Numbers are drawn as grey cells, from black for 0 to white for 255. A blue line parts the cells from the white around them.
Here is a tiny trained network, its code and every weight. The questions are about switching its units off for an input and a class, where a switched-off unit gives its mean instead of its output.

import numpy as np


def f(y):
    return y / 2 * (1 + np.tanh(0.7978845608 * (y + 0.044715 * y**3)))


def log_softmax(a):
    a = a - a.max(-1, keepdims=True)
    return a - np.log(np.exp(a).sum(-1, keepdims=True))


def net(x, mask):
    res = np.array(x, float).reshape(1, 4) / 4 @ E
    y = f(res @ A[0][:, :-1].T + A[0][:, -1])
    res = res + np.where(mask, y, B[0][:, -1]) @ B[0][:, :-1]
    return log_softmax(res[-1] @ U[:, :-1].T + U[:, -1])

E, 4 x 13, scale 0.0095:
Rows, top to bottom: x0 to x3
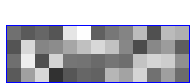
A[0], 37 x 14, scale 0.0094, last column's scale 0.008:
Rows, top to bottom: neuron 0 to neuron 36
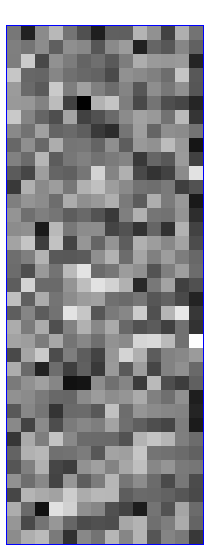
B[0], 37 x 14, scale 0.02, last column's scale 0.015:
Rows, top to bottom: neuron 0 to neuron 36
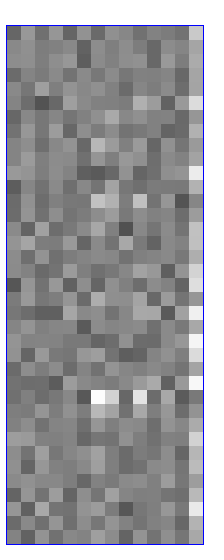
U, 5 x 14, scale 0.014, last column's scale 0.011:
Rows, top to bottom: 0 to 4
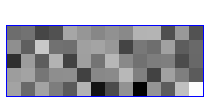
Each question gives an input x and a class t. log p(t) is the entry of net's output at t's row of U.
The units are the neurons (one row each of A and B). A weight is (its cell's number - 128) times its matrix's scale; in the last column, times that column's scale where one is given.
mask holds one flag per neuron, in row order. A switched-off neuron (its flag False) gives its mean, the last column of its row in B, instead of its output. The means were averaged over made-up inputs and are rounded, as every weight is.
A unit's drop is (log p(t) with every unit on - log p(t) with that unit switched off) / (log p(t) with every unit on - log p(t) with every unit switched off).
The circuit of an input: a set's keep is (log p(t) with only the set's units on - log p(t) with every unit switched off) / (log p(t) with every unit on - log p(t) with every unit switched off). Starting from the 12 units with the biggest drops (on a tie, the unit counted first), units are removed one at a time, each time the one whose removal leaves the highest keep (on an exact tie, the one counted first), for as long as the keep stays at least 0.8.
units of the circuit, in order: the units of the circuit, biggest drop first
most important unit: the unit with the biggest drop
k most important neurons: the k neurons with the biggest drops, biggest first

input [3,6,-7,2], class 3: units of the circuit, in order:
[neuron 10]
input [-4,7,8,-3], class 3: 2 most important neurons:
[neuron 15; neuron 29]
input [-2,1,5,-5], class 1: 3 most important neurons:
[neuron 34; neuron 14; neuron 10]
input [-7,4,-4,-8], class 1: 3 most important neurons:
[neuron 34; neuron 14; neuron 20]
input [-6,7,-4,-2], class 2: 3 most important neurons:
[neuron 18; neuron 20; neuron 33]
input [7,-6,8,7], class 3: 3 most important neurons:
[neuron 22; neuron 25; neuron 29]
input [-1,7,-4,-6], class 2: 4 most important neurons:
[neuron 18; neuron 33; neuron 23; neuron 11]
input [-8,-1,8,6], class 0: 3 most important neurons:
[neuron 25; neuron 5; neuron 10]
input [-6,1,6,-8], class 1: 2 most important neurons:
[neuron 34; neuron 14]
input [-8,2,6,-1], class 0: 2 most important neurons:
[neuron 25; neuron 5]
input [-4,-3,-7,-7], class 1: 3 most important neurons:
[neuron 34; neuron 14; neuron 15]
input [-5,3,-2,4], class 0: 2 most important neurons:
[neuron 5; neuron 25]
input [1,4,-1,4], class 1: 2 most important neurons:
[neuron 0; neuron 23]
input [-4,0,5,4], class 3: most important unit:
neuron 20
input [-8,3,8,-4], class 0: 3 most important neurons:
[neuron 5; neuron 25; neuron 10]
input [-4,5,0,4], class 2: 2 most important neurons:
[neuron 20; neuron 18]
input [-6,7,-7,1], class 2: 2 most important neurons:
[neuron 18; neuron 33]
